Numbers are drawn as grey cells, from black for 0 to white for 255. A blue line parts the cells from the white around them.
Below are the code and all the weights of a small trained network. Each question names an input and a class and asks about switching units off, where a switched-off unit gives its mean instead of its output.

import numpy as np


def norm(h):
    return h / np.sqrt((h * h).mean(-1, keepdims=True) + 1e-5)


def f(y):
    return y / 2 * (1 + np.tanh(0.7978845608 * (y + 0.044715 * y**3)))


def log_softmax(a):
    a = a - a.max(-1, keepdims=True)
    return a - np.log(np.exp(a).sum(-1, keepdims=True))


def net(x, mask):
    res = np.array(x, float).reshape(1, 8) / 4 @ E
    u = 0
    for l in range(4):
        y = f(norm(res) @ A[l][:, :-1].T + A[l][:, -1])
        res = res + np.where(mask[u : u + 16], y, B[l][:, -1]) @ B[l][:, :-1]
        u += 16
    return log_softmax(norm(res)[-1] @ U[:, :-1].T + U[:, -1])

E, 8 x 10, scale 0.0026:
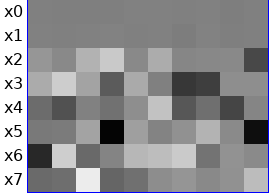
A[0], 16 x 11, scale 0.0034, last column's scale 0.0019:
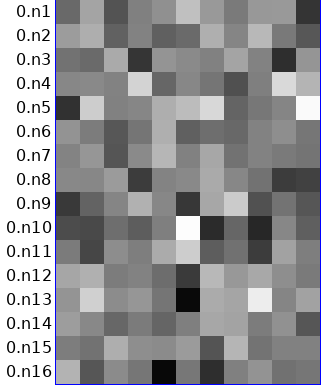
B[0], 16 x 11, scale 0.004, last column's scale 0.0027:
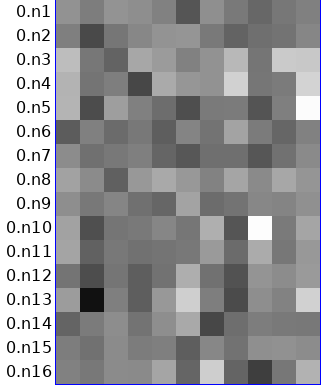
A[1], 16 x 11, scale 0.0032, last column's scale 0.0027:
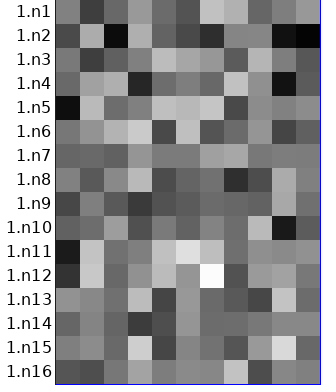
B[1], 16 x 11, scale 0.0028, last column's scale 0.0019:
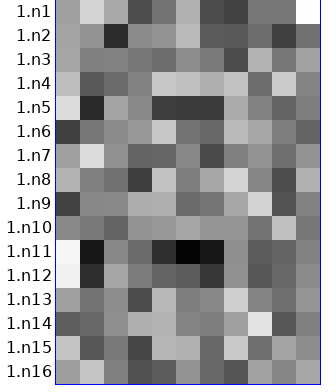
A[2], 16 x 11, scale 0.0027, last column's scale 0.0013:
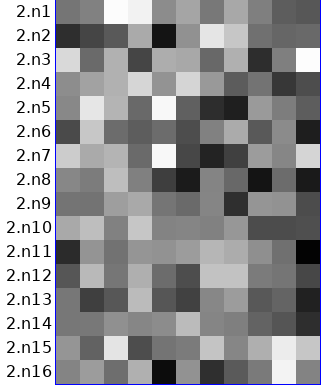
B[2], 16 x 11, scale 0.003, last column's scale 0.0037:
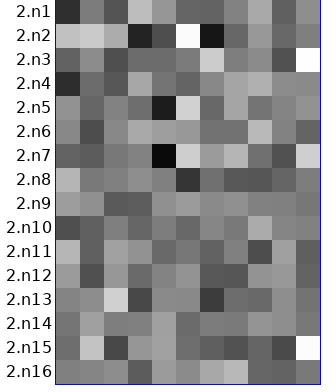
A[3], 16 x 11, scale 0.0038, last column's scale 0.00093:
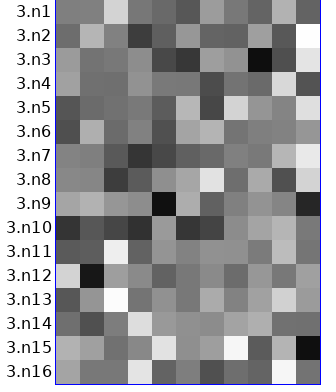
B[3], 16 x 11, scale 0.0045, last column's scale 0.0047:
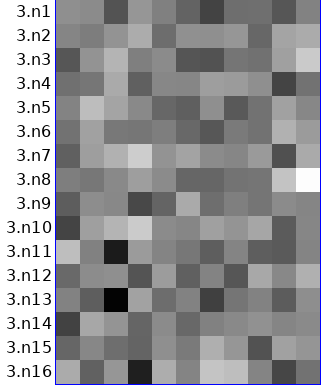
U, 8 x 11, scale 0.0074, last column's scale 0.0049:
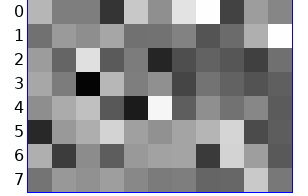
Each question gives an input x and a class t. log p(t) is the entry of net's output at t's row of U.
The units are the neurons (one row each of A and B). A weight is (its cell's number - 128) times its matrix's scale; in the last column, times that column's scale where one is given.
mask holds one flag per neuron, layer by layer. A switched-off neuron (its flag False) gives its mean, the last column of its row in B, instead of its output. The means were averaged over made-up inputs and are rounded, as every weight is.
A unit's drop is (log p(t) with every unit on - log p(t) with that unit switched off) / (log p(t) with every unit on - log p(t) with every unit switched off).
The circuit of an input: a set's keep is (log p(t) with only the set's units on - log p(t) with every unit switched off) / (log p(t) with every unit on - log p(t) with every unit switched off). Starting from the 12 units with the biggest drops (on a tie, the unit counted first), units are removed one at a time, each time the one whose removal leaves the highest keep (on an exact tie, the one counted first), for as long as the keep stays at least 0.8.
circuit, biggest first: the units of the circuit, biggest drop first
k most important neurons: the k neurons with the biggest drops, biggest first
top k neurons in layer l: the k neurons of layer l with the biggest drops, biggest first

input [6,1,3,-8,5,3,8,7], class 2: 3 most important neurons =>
(1.n11; 1.n12; 1.n5)
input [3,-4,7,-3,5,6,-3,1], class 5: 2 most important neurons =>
(0.n4; 2.n1)
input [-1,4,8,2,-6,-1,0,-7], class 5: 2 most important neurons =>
(1.n6; 3.n14)
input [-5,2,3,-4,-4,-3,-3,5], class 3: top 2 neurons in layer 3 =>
(3.n13; 3.n3)
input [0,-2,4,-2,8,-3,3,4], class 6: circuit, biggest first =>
(0.n10; 0.n11)
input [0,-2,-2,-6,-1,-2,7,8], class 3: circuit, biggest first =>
(0.n5; 3.n13; 3.n11)
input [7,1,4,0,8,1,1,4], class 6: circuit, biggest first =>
(0.n10)
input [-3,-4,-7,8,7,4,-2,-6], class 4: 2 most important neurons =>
(2.n5; 2.n7)
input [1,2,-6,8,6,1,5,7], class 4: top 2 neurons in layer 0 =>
(0.n16; 0.n13)
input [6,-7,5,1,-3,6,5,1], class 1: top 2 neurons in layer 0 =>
(0.n4; 0.n5)
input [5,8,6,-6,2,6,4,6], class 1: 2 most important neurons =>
(0.n4; 1.n8)
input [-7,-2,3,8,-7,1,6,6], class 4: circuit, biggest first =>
(2.n7; 2.n5)
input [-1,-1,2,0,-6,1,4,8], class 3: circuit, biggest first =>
(3.n13; 3.n11)
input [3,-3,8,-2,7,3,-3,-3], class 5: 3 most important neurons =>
(0.n13; 3.n14; 2.n4)
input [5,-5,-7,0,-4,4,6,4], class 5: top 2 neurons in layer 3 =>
(3.n10; 3.n7)
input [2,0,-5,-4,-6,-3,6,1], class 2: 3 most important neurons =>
(1.n12; 0.n3; 1.n5)
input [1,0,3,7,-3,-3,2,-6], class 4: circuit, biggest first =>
(2.n5; 2.n7; 3.n9)
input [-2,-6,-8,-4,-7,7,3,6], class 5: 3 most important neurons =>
(3.n10; 0.n4; 3.n7)
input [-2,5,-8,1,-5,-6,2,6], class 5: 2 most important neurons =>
(3.n10; 0.n3)
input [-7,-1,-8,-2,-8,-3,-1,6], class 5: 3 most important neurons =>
(3.n10; 3.n7; 2.n15)
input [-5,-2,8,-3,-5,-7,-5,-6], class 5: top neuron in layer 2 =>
(2.n4)
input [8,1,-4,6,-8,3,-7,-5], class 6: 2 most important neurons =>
(0.n13; 0.n5)
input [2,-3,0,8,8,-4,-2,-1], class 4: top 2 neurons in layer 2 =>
(2.n7; 2.n5)
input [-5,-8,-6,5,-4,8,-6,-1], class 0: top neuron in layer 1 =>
(1.n4)
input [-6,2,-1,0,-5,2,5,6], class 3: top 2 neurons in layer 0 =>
(0.n5; 0.n13)
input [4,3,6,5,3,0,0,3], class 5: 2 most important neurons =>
(2.n1; 1.n1)
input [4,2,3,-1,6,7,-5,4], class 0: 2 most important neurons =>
(0.n13; 0.n5)
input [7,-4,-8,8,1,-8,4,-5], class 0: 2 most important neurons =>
(3.n16; 1.n1)
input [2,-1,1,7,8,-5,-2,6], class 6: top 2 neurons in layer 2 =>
(2.n2; 2.n13)
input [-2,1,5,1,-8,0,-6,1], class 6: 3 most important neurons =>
(0.n13; 0.n12; 0.n5)
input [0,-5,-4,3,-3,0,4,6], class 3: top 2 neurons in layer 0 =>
(0.n5; 0.n16)
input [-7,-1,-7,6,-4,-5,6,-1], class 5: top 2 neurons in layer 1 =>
(1.n1; 1.n9)
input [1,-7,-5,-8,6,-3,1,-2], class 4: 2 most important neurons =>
(2.n2; 0.n13)
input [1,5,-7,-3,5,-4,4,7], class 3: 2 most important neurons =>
(3.n13; 3.n11)
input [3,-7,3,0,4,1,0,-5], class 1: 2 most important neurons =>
(0.n13; 3.n8)
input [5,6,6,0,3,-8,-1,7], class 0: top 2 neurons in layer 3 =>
(3.n16; 3.n15)
